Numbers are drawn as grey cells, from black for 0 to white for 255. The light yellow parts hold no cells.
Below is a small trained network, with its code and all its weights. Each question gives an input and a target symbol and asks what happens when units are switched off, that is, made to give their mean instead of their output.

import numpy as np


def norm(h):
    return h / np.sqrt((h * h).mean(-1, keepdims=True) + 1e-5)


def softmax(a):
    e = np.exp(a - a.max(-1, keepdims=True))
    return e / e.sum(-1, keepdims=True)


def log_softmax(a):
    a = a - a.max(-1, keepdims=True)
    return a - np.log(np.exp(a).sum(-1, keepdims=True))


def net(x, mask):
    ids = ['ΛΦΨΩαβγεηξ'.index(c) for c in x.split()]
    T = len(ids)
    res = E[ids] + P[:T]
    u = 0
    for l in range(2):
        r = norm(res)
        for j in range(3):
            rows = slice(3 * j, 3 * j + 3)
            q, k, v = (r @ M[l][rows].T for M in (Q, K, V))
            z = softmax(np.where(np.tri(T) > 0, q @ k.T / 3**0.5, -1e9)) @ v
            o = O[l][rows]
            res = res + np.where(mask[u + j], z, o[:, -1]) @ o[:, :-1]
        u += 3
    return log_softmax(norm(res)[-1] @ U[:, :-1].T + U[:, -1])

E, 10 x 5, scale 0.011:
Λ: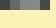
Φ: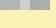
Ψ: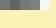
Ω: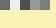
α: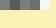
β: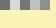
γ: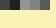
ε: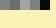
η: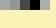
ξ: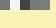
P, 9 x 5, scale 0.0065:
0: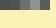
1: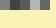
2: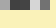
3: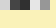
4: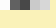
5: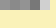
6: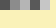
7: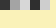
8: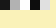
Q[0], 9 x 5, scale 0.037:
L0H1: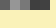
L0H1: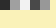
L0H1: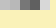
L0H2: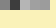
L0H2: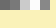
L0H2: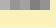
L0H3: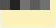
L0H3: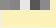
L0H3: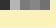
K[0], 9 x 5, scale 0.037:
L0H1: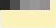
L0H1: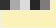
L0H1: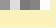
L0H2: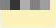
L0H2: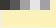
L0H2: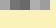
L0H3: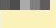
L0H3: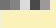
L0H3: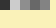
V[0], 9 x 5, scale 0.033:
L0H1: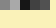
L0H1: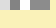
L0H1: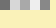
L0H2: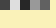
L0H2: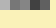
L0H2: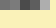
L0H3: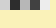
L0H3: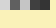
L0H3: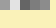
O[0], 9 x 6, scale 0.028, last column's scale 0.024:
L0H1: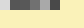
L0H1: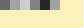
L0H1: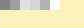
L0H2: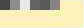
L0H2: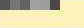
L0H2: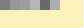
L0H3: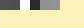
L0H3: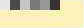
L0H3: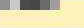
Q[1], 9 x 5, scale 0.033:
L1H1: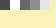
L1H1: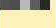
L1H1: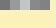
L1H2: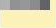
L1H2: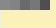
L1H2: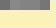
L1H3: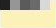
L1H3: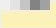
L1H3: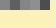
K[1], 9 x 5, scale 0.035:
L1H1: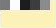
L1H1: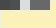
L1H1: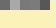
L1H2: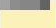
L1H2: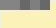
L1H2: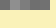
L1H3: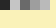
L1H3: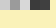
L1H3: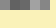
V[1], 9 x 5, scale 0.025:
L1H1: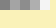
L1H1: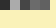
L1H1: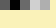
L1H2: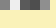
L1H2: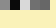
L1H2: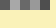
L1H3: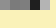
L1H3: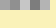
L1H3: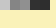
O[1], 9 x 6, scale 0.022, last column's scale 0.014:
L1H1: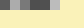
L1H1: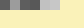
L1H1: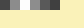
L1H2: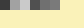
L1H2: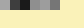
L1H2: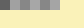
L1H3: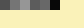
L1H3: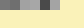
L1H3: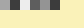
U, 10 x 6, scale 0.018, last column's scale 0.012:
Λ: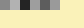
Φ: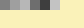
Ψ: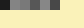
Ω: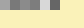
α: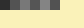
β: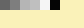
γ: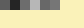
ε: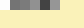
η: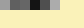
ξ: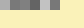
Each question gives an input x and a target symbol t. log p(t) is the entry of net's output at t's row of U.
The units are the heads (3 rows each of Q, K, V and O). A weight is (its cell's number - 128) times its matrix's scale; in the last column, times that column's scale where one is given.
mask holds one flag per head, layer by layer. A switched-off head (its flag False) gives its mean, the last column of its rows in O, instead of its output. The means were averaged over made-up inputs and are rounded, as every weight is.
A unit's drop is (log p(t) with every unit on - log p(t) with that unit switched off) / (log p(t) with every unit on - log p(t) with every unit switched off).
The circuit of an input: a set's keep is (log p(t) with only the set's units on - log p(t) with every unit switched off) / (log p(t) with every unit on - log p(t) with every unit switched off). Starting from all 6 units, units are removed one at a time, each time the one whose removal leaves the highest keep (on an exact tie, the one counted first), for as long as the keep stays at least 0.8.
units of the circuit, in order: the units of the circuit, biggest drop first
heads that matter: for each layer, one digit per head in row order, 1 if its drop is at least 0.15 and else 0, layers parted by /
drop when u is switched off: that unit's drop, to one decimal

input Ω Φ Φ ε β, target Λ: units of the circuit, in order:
(L0H2)
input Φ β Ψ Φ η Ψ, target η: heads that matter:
100 / 000
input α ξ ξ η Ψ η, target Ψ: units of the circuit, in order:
(L0H1 L0H3 L0H2)
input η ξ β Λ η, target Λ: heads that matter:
001 / 000
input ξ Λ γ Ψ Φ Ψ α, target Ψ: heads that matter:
100 / 001
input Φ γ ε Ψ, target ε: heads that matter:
001 / 000
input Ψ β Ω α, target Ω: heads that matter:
100 / 000
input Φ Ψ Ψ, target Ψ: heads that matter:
101 / 000
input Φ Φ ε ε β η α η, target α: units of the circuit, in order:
(L0H3 L0H1 L0H2)
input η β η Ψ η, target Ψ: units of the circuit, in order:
(L0H3 L0H1)
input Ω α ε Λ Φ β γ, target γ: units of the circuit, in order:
(L0H3 L1H2)
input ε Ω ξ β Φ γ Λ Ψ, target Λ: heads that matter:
101 / 000
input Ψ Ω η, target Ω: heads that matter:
100 / 000
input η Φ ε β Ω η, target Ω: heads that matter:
101 / 000
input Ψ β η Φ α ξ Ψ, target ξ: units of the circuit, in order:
(L0H1)
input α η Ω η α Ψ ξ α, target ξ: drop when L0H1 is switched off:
0.6
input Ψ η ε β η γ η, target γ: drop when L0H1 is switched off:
0.2
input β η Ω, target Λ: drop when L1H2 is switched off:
-0.1
